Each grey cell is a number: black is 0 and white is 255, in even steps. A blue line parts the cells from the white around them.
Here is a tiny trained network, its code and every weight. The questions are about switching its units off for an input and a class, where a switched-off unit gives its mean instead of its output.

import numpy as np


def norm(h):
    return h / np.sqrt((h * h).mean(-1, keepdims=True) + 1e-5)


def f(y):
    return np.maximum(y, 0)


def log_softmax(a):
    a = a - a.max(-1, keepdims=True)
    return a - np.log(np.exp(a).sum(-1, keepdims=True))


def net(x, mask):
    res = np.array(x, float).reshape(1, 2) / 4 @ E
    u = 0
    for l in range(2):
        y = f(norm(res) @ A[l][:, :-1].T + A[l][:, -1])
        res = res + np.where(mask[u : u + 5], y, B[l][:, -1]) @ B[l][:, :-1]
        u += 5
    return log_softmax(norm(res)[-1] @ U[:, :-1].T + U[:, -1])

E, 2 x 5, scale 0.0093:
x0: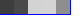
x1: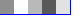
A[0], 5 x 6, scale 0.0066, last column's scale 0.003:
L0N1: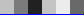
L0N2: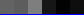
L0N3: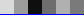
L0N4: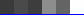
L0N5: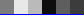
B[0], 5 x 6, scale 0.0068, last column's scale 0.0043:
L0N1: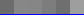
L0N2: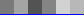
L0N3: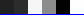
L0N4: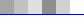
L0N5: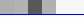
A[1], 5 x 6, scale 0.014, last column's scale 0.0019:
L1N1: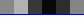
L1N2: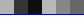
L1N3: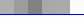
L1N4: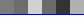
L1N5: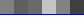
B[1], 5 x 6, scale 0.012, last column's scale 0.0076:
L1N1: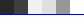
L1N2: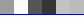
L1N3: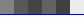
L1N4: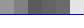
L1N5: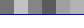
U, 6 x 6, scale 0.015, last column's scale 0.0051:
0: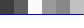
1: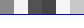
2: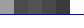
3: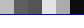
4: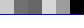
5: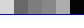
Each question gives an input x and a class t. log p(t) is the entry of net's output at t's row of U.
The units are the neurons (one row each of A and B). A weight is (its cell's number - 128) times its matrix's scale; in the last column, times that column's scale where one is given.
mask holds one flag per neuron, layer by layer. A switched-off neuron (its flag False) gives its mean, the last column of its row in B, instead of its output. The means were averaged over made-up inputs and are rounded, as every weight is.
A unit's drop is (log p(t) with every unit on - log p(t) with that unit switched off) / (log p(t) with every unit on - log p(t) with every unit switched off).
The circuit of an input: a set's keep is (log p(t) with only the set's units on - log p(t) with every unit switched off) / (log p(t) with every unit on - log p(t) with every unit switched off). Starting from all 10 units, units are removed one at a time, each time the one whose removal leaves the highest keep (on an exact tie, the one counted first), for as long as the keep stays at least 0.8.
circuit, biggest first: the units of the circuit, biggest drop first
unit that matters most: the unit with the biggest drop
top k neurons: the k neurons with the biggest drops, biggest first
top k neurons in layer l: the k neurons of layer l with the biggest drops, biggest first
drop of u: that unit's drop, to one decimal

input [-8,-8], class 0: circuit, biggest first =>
L1N1
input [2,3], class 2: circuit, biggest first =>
L1N3; L1N1; L1N2; L1N5
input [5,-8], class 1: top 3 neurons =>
L0N3; L1N2; L1N1
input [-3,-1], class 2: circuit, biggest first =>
L0N3; L1N4
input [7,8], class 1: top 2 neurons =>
L1N1; L0N3
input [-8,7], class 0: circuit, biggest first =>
L1N1; L0N3
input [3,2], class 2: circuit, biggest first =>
L1N1; L1N2; L0N3; L1N3
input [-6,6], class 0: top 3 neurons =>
L0N3; L0N4; L1N1
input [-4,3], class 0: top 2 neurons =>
L0N4; L0N3
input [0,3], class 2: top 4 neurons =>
L1N3; L1N1; L1N2; L0N4
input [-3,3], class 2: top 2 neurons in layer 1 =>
L1N1; L1N3
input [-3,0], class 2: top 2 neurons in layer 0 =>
L0N3; L0N5
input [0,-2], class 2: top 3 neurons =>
L0N4; L1N3; L1N1
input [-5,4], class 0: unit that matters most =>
L0N4
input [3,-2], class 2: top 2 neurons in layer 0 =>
L0N4; L0N3
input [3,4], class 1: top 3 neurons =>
L1N1; L0N3; L1N4
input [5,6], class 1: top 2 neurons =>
L1N1; L0N3
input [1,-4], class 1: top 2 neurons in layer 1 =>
L1N1; L1N5
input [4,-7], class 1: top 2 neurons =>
L0N3; L1N1
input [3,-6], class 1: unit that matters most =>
L0N3
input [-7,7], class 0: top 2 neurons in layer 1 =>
L1N1; L1N2
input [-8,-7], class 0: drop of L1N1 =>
1.2
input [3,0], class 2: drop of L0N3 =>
0.3
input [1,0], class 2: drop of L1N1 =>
0.4
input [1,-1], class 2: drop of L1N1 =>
0.5
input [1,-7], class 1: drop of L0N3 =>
0.0
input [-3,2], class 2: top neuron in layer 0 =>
L0N5
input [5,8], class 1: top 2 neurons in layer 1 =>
L1N1; L1N3
